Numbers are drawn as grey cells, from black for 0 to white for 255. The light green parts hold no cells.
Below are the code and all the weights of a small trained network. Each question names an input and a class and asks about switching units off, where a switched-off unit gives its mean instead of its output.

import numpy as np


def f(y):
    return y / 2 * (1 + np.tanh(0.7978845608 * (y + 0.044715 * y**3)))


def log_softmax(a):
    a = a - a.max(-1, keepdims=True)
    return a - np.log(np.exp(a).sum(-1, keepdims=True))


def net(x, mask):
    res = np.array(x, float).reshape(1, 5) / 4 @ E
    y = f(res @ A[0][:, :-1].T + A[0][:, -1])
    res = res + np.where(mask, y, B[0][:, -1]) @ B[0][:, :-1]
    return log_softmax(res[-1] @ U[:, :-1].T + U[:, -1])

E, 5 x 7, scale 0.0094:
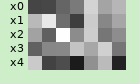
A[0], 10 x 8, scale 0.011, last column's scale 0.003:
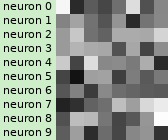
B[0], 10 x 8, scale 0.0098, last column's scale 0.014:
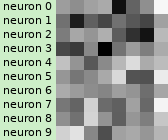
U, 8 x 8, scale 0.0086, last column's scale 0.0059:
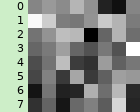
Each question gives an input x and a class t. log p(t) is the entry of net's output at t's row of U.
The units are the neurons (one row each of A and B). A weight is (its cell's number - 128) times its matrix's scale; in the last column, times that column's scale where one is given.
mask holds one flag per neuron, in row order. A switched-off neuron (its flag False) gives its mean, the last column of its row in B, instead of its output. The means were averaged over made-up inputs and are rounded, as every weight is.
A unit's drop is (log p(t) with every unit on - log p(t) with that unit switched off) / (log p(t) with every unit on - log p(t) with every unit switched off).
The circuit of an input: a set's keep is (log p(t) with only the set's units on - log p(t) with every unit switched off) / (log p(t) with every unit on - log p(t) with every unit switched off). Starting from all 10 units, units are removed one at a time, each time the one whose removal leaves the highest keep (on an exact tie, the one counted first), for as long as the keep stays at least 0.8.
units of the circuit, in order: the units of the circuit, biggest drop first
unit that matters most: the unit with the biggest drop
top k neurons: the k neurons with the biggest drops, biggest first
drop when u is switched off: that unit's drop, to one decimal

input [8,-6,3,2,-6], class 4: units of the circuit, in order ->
[neuron 7]
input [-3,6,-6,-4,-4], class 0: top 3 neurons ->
[neuron 2; neuron 1; neuron 4]
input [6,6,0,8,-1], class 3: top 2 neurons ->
[neuron 5; neuron 7]
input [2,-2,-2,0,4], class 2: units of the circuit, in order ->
[neuron 0; neuron 3]
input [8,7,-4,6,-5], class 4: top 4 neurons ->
[neuron 7; neuron 5; neuron 0; neuron 6]
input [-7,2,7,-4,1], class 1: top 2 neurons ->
[neuron 4; neuron 7]
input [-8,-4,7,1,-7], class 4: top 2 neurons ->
[neuron 3; neuron 0]
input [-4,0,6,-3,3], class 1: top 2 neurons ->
[neuron 4; neuron 7]
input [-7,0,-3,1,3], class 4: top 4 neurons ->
[neuron 3; neuron 5; neuron 4; neuron 2]
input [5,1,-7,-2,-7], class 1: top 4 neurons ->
[neuron 9; neuron 0; neuron 6; neuron 3]
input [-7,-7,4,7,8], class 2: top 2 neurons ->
[neuron 0; neuron 1]
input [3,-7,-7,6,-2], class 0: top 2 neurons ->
[neuron 5; neuron 4]
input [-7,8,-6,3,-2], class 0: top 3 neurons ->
[neuron 2; neuron 7; neuron 4]
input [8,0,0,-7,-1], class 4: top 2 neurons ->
[neuron 7; neuron 5]
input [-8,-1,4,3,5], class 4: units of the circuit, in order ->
[neuron 3]
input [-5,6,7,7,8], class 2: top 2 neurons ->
[neuron 0; neuron 2]
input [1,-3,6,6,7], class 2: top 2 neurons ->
[neuron 0; neuron 9]
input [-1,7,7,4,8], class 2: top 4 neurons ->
[neuron 0; neuron 2; neuron 5; neuron 9]
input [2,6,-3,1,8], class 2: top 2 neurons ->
[neuron 0; neuron 5]
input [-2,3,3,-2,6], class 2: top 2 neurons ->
[neuron 0; neuron 5]
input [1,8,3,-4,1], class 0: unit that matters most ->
neuron 2
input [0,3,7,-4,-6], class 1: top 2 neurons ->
[neuron 4; neuron 0]
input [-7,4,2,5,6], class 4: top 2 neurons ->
[neuron 3; neuron 5]
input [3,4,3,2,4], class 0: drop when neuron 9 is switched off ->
0.1
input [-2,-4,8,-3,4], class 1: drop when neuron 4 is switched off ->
0.9
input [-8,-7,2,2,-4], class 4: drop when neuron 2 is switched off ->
0.4
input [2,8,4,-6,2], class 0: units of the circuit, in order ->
[neuron 2]
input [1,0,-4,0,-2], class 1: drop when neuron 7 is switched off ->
0.1
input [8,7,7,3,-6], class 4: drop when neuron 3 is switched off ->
-0.4
